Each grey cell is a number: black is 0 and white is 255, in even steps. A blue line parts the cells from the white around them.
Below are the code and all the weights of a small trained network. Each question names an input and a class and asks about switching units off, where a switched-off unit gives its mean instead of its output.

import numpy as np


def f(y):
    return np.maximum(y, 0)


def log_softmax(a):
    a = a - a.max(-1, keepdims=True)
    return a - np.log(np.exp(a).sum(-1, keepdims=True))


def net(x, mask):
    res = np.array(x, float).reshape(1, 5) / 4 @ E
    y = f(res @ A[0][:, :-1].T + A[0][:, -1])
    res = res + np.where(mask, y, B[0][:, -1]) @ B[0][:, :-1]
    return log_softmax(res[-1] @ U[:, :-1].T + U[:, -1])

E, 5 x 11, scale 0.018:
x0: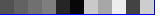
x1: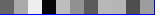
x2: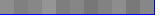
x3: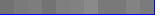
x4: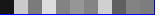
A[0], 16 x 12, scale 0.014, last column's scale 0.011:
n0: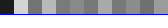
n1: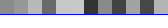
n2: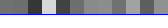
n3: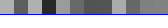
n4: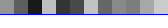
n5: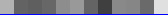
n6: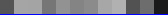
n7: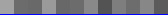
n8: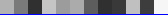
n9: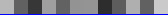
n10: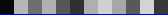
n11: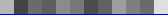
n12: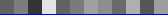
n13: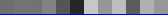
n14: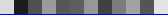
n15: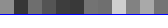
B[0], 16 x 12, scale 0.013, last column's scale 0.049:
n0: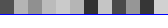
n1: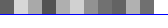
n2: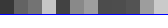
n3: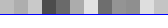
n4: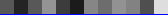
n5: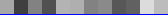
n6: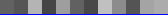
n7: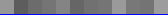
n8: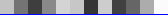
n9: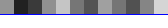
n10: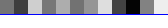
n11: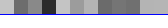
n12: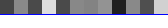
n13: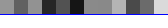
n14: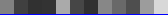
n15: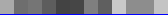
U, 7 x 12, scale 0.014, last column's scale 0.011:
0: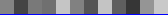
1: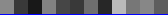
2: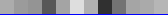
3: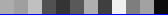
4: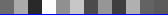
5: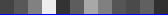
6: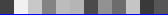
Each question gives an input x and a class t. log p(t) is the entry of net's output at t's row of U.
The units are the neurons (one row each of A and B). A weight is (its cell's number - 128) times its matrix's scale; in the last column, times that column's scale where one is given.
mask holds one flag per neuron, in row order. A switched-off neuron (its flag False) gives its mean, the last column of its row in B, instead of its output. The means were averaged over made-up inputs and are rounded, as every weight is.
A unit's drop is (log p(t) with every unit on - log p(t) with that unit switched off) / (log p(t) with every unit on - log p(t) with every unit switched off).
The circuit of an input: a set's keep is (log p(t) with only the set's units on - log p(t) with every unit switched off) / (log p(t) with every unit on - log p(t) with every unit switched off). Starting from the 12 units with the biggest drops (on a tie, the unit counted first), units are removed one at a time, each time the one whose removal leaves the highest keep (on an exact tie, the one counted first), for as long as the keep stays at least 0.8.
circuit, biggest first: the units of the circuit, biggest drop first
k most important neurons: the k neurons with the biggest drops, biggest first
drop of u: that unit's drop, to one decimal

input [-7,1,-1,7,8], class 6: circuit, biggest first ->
[n1]
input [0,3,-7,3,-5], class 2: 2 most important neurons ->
[n13 n4]
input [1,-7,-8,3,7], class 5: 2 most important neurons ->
[n4 n2]
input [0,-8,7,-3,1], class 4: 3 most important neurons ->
[n12 n8 n10]
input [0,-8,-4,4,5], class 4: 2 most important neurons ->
[n8 n12]
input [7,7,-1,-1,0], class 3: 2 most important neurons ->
[n8 n15]
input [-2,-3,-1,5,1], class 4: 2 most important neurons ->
[n10 n13]
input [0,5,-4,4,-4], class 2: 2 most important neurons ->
[n13 n4]
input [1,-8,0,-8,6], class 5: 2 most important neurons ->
[n4 n2]
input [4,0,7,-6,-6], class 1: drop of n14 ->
0.2
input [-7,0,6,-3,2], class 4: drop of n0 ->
0.0
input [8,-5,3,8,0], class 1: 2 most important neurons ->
[n15 n13]
